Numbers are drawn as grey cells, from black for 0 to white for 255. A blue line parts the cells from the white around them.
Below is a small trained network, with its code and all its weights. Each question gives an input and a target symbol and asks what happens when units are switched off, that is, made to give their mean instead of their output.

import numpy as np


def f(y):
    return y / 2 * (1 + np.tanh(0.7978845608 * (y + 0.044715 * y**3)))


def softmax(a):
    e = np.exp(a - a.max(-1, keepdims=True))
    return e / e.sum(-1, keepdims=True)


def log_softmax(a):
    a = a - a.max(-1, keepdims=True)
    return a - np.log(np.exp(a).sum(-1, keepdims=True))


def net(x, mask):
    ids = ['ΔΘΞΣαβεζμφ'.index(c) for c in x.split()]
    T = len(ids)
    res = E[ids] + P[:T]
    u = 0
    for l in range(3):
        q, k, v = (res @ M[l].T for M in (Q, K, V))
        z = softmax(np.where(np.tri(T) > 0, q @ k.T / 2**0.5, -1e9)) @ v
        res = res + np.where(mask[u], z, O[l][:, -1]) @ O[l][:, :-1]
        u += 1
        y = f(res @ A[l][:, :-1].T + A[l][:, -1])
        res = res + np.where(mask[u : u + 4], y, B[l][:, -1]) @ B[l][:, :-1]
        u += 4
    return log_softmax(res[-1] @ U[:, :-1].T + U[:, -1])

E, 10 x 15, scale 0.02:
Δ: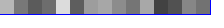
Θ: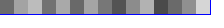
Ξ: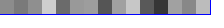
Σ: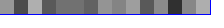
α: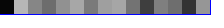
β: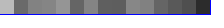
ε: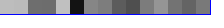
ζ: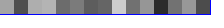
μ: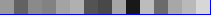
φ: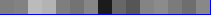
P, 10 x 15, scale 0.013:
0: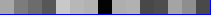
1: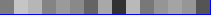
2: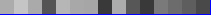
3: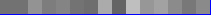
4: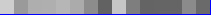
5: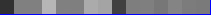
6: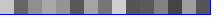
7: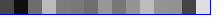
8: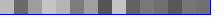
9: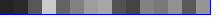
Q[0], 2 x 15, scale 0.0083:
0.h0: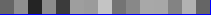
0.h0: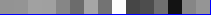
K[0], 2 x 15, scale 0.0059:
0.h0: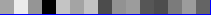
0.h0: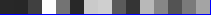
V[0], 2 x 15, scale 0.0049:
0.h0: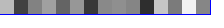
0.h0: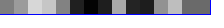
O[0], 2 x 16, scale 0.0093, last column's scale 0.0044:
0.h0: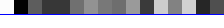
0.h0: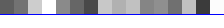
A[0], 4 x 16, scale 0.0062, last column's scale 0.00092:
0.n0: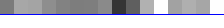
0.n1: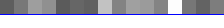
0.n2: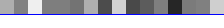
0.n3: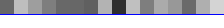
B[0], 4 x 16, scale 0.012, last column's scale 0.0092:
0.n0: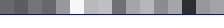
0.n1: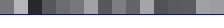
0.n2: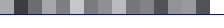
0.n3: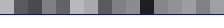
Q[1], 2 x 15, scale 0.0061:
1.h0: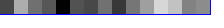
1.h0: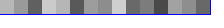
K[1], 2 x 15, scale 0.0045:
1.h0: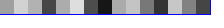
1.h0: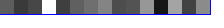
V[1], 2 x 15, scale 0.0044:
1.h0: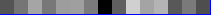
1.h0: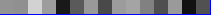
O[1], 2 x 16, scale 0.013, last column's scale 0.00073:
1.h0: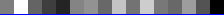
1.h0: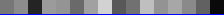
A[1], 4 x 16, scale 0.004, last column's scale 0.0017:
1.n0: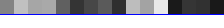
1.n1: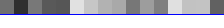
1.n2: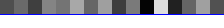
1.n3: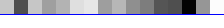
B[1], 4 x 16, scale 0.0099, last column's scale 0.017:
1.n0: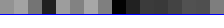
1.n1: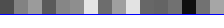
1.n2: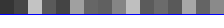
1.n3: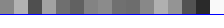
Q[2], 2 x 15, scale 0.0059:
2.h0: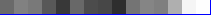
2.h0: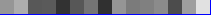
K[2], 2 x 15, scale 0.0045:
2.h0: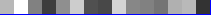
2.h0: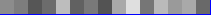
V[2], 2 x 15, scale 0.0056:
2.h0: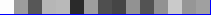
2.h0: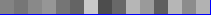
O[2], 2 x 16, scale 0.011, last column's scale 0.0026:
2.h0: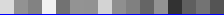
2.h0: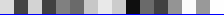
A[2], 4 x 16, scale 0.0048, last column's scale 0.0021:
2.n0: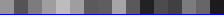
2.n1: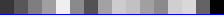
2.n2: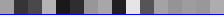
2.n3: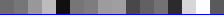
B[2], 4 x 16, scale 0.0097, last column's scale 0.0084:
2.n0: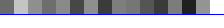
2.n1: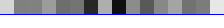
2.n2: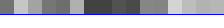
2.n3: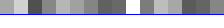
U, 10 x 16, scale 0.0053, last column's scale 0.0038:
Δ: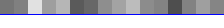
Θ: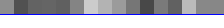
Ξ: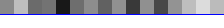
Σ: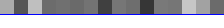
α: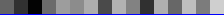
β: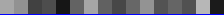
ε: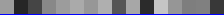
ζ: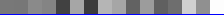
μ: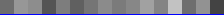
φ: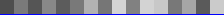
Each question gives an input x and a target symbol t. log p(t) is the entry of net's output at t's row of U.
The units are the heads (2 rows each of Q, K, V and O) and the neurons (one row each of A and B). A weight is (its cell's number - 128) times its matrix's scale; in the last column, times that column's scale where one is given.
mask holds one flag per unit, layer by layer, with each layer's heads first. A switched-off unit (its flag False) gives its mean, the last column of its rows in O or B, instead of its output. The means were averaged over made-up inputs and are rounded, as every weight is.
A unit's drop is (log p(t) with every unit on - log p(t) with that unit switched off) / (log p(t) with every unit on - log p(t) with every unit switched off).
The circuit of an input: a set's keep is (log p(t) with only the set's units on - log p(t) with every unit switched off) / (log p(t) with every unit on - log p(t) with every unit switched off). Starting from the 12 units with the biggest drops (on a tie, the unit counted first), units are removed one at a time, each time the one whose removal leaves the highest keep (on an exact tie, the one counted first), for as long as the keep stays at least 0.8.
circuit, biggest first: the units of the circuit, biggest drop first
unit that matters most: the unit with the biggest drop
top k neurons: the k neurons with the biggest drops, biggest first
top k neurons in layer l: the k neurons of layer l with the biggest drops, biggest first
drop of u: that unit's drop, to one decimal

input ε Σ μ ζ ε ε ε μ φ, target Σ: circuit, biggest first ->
(2.h0; 1.n1; 1.h0)
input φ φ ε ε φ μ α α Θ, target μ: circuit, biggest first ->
(2.h0)
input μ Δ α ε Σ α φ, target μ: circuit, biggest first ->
(2.h0; 0.h0)
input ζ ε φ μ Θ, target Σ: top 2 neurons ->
(0.n3; 0.n0)
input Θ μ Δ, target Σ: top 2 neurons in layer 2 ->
(2.n1; 2.n0)
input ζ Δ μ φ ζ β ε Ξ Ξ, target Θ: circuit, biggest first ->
(2.h0; 1.h0; 1.n1)
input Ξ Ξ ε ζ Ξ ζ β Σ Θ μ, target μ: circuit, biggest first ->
(2.h0; 1.n1)
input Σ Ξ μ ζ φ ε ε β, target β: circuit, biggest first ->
(1.n0; 0.n2)
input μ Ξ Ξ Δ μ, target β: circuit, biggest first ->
(0.h0; 1.n1)
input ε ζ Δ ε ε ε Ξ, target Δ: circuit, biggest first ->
(0.h0; 2.h0)
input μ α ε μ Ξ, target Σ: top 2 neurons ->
(0.n0; 1.n1)
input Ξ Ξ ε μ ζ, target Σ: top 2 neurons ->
(0.n0; 2.n0)
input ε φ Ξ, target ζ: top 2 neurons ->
(0.n0; 2.n1)
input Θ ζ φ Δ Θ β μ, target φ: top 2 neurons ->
(1.n1; 0.n2)
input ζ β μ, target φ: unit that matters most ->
1.h0
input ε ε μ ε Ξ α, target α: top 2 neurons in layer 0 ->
(0.n3; 0.n1)
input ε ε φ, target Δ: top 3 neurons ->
(2.n0; 0.n3; 0.n1)
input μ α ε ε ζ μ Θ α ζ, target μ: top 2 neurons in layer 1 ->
(1.n2; 1.n3)
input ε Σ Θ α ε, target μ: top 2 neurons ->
(1.n2; 0.n2)
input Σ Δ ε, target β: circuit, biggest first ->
(0.h0)
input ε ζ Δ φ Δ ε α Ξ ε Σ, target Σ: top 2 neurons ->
(2.n2; 1.n2)
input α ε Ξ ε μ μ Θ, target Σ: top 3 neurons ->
(0.n0; 0.n3; 1.n1)
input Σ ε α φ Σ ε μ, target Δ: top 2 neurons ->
(1.n1; 2.n0)
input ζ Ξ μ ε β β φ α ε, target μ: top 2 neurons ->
(1.n2; 2.n1)
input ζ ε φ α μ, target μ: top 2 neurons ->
(1.n2; 2.n1)
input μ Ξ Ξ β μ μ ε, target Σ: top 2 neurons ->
(1.n1; 0.n0)
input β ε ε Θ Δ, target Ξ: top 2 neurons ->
(0.n0; 1.n1)
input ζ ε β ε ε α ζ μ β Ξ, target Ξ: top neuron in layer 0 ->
(0.n1)
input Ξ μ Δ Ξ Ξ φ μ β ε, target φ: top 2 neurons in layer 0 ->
(0.n2; 0.n3)
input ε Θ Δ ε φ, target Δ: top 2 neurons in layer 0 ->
(0.n3; 0.n1)
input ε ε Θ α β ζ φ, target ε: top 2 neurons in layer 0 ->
(0.n2; 0.n1)
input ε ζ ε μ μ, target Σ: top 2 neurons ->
(0.n0; 2.n1)
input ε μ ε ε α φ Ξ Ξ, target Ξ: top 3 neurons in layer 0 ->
(0.n2; 0.n0; 0.n1)
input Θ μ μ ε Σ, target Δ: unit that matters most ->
2.n0
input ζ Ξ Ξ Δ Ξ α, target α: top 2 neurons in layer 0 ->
(0.n3; 0.n0)
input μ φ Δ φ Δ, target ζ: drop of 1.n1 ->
0.1
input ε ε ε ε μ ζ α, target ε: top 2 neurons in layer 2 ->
(2.n1; 2.n2)
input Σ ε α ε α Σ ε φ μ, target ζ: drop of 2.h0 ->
0.2
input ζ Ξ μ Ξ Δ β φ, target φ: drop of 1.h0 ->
0.3
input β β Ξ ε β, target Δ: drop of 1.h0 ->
0.1
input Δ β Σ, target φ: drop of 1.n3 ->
0.0
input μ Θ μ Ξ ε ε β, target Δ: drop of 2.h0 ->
0.2
